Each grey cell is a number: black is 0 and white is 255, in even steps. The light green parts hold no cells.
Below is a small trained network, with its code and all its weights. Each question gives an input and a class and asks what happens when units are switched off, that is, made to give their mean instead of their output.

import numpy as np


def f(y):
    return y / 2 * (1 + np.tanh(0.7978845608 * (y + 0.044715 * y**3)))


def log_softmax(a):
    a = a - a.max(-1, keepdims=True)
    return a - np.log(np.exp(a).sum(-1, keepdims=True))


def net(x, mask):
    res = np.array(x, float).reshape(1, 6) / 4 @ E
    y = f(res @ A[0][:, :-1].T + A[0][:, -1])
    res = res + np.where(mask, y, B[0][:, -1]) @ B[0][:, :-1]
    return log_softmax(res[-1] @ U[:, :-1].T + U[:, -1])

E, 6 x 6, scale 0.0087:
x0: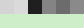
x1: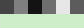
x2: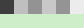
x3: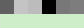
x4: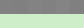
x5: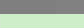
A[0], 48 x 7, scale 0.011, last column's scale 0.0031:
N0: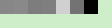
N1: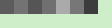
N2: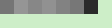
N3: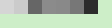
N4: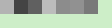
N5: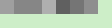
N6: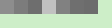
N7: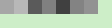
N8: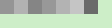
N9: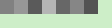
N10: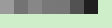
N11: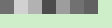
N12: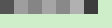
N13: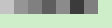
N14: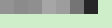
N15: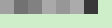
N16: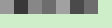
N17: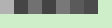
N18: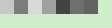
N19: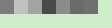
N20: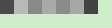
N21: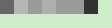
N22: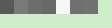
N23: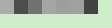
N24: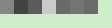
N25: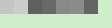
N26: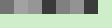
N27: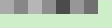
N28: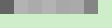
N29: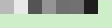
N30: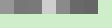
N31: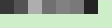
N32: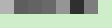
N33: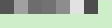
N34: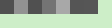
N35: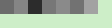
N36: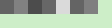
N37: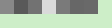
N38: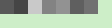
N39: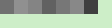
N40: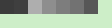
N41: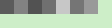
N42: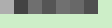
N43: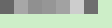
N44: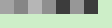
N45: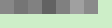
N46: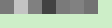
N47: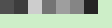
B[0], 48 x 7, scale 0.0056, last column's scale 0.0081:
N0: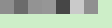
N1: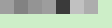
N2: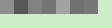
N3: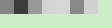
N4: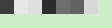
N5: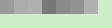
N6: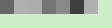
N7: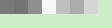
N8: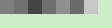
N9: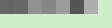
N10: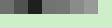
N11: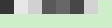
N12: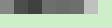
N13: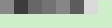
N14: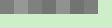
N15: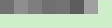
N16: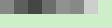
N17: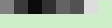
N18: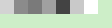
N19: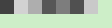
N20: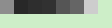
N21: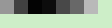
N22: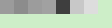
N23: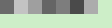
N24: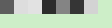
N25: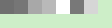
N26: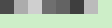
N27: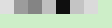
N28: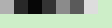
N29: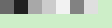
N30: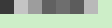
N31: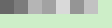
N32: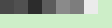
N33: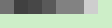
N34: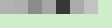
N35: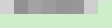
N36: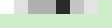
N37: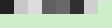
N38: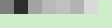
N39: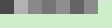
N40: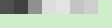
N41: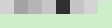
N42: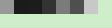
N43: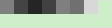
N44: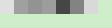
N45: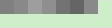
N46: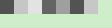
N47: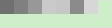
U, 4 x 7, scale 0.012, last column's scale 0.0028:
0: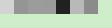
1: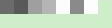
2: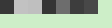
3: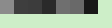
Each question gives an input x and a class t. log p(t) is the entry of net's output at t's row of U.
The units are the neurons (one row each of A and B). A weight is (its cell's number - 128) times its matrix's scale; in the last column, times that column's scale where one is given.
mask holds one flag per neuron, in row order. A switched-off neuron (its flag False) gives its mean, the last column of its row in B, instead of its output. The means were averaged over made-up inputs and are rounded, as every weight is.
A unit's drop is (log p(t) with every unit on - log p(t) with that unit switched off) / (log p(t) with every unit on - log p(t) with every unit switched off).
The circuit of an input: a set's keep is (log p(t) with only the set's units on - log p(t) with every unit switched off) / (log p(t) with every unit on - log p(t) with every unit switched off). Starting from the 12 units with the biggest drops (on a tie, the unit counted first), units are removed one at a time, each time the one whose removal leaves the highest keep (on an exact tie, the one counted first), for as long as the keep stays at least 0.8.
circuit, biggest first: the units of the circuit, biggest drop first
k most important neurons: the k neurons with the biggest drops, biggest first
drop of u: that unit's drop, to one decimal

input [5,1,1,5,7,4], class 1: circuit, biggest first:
(N29, N25)
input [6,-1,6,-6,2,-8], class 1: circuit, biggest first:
(N29)
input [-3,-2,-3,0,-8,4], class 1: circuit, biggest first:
(N21, N36)
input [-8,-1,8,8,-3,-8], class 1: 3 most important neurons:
(N40, N47, N38)
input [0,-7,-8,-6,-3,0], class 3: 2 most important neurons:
(N42, N17)
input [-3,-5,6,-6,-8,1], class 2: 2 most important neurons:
(N37, N24)
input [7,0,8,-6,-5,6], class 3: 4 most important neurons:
(N21, N20, N28, N43)
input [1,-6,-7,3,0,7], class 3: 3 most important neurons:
(N17, N42, N36)
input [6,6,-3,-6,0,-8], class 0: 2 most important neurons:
(N36, N41)
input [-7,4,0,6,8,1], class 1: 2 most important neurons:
(N40, N38)
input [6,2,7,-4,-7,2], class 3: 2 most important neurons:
(N21, N20)
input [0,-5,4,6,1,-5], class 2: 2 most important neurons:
(N11, N19)
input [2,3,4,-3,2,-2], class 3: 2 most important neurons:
(N27, N18)
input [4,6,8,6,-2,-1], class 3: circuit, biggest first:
(N20)
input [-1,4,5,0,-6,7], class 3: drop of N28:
0.2
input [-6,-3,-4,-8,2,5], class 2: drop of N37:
0.1
